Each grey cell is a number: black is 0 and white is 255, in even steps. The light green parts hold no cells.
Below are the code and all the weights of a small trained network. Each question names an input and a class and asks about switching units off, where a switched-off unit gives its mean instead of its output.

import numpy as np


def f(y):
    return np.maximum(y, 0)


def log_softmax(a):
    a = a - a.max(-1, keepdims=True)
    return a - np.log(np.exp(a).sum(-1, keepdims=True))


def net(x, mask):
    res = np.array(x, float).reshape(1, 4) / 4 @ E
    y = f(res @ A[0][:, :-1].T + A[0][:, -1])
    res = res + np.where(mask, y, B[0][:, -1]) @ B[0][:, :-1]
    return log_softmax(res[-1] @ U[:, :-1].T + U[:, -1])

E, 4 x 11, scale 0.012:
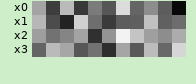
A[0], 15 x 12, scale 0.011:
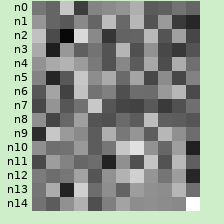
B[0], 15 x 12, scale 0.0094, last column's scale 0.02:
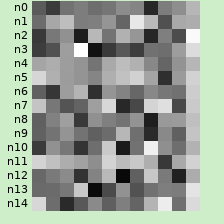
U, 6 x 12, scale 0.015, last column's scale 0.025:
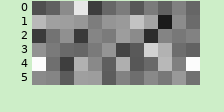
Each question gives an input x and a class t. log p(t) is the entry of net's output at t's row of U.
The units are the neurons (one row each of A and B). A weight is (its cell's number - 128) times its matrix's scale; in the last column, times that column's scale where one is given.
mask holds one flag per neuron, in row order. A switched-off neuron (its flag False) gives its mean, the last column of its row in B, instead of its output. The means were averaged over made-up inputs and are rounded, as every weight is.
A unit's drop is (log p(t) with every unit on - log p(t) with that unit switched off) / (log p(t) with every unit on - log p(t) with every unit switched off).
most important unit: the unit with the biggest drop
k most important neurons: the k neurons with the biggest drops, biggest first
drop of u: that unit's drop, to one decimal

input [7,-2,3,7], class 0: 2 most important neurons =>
(n3, n5)
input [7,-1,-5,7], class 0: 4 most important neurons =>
(n3, n5, n0, n1)
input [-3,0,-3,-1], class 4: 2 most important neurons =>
(n3, n10)
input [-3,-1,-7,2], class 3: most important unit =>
n7
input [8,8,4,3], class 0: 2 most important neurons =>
(n3, n9)
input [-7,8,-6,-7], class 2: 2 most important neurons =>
(n2, n3)
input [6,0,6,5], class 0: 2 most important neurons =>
(n3, n7)
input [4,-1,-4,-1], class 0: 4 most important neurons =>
(n14, n3, n10, n12)
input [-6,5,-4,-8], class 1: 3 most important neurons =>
(n5, n3, n1)
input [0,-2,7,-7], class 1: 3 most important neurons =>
(n5, n1, n7)
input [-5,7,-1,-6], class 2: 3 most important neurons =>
(n2, n11, n3)
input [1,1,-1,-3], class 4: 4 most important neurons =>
(n11, n10, n4, n12)
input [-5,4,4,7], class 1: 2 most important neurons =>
(n11, n3)
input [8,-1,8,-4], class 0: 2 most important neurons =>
(n3, n7)
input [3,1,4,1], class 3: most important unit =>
n13
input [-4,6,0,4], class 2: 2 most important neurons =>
(n2, n3)
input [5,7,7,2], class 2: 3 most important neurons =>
(n2, n8, n7)
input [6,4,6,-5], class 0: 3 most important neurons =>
(n3, n7, n11)
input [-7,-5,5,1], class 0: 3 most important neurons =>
(n2, n13, n9)
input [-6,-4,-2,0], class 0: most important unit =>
n2
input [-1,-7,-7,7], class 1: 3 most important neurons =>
(n11, n2, n14)
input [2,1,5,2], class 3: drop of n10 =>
0.1
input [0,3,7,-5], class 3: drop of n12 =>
0.2
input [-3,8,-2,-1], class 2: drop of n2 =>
1.2
